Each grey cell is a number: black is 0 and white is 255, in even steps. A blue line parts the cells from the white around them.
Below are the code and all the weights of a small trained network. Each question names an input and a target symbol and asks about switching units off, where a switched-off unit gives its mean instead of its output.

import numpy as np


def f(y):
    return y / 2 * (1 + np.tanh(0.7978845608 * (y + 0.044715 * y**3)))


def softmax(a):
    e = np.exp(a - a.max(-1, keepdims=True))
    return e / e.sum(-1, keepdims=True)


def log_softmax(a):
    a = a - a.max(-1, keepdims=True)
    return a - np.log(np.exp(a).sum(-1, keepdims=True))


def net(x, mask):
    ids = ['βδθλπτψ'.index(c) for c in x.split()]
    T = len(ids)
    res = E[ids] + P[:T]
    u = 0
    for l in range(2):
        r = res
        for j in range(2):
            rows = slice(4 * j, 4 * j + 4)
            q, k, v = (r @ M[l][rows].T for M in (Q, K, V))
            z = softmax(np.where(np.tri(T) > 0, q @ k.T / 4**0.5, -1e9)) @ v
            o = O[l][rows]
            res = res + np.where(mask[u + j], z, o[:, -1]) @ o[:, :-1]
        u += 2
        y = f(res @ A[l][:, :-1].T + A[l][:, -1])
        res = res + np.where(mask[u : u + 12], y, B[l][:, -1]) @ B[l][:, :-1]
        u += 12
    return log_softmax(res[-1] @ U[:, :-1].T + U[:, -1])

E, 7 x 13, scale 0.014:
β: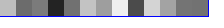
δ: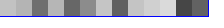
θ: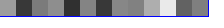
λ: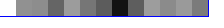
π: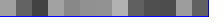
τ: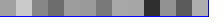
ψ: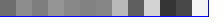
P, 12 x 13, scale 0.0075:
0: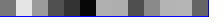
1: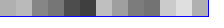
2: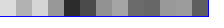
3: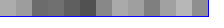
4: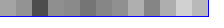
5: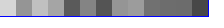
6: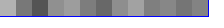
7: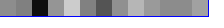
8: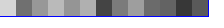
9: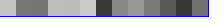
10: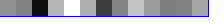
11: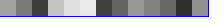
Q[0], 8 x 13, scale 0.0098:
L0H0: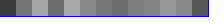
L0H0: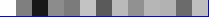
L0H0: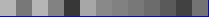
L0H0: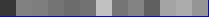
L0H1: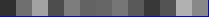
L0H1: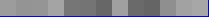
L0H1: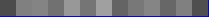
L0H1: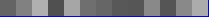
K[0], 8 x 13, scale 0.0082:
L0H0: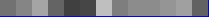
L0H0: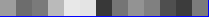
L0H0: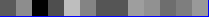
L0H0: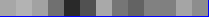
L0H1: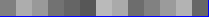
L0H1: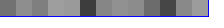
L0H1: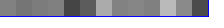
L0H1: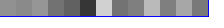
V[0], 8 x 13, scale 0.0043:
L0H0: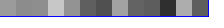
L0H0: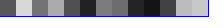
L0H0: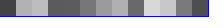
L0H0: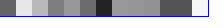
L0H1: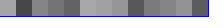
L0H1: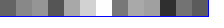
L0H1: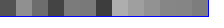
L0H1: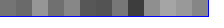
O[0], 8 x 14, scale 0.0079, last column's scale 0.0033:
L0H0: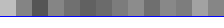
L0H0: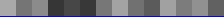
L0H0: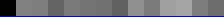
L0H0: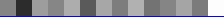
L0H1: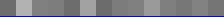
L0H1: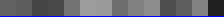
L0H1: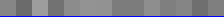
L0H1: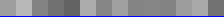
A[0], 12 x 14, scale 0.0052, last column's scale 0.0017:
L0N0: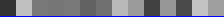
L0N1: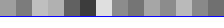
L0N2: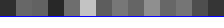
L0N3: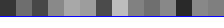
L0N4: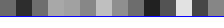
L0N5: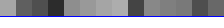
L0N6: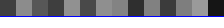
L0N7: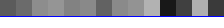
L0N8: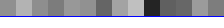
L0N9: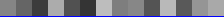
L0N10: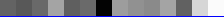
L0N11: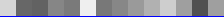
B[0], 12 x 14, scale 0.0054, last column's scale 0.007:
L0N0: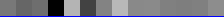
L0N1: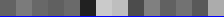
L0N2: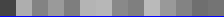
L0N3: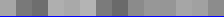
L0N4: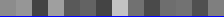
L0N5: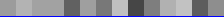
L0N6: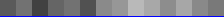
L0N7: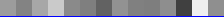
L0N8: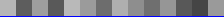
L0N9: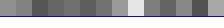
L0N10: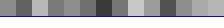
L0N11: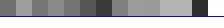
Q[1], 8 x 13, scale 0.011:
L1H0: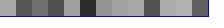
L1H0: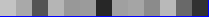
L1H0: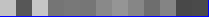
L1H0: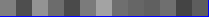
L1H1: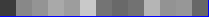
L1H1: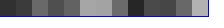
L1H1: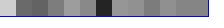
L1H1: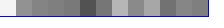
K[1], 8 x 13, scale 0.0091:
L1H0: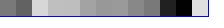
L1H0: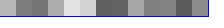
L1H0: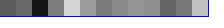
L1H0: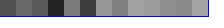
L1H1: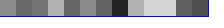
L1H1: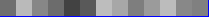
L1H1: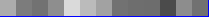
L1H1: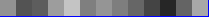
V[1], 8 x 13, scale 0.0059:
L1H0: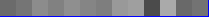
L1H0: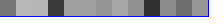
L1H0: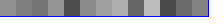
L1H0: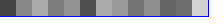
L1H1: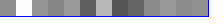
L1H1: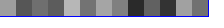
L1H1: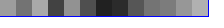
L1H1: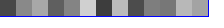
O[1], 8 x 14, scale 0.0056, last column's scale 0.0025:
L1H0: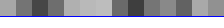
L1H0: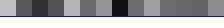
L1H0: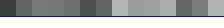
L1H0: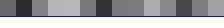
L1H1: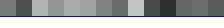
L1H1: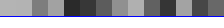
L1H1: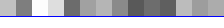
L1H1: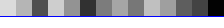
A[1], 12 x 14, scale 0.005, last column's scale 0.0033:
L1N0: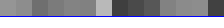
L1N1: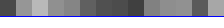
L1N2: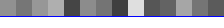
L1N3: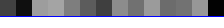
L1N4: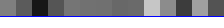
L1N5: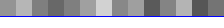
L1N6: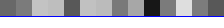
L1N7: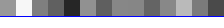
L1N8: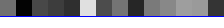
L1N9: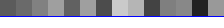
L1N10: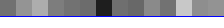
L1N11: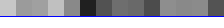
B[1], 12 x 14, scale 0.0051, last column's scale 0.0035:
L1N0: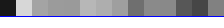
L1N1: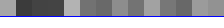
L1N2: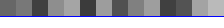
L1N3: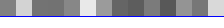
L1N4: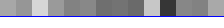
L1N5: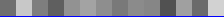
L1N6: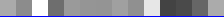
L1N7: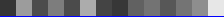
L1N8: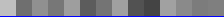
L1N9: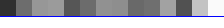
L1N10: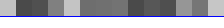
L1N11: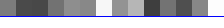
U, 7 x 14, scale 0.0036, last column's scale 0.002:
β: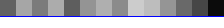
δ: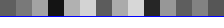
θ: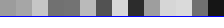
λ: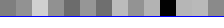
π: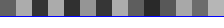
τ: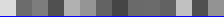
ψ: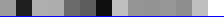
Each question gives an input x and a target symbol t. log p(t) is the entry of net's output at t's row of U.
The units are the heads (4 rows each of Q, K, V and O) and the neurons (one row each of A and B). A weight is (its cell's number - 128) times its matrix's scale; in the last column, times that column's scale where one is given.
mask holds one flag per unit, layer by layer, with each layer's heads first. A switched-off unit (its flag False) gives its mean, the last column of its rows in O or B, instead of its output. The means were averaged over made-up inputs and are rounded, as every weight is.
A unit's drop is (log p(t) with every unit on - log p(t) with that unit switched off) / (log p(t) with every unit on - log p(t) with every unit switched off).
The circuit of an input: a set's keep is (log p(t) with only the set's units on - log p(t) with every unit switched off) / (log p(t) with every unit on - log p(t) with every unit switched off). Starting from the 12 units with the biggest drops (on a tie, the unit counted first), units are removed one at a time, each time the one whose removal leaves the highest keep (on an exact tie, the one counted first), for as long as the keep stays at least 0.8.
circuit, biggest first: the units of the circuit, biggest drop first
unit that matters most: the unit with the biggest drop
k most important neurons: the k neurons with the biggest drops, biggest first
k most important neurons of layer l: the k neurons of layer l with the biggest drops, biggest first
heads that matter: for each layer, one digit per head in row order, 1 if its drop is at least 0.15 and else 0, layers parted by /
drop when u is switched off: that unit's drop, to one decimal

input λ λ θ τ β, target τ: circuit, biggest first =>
L1H0
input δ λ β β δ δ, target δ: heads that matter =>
10 / 01
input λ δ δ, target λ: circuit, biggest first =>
L1H1; L1N6
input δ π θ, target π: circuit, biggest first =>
L1N7; L1H1; L1H0; L0H0
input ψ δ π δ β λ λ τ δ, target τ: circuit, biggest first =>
L1H0; L0N8
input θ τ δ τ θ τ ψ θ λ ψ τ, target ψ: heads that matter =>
00 / 10
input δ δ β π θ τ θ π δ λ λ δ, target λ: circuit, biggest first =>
L1H1; L1H0; L1N6
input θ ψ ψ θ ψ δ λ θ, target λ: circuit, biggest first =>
L0H0; L1H1; L1H0; L1N6
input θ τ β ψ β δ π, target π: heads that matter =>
10 / 11
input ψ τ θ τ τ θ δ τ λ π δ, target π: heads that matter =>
10 / 11
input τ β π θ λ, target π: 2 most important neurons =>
L0N11; L1N7
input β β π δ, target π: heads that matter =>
10 / 10
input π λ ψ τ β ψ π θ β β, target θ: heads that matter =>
10 / 01
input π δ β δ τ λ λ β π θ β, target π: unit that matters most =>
L1H0
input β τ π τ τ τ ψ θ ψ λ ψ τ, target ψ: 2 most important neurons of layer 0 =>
L0N7; L0N11
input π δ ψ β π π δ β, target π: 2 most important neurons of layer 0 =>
L0N11; L0N5
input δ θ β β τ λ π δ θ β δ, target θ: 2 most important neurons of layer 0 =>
L0N10; L0N11
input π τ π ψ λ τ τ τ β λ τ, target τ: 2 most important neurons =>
L0N8; L1N9
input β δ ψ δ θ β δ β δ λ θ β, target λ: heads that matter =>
00 / 11
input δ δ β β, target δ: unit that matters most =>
L1H1
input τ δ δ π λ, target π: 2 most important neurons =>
L1N7; L0N11
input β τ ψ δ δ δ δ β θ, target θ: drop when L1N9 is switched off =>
0.0
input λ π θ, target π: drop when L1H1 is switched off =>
0.3
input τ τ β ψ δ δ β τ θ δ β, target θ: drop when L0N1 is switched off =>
0.1
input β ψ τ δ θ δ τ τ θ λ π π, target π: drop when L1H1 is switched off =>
0.4
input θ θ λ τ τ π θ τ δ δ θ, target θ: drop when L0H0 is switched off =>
1.4
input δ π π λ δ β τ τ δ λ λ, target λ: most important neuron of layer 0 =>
L0N0
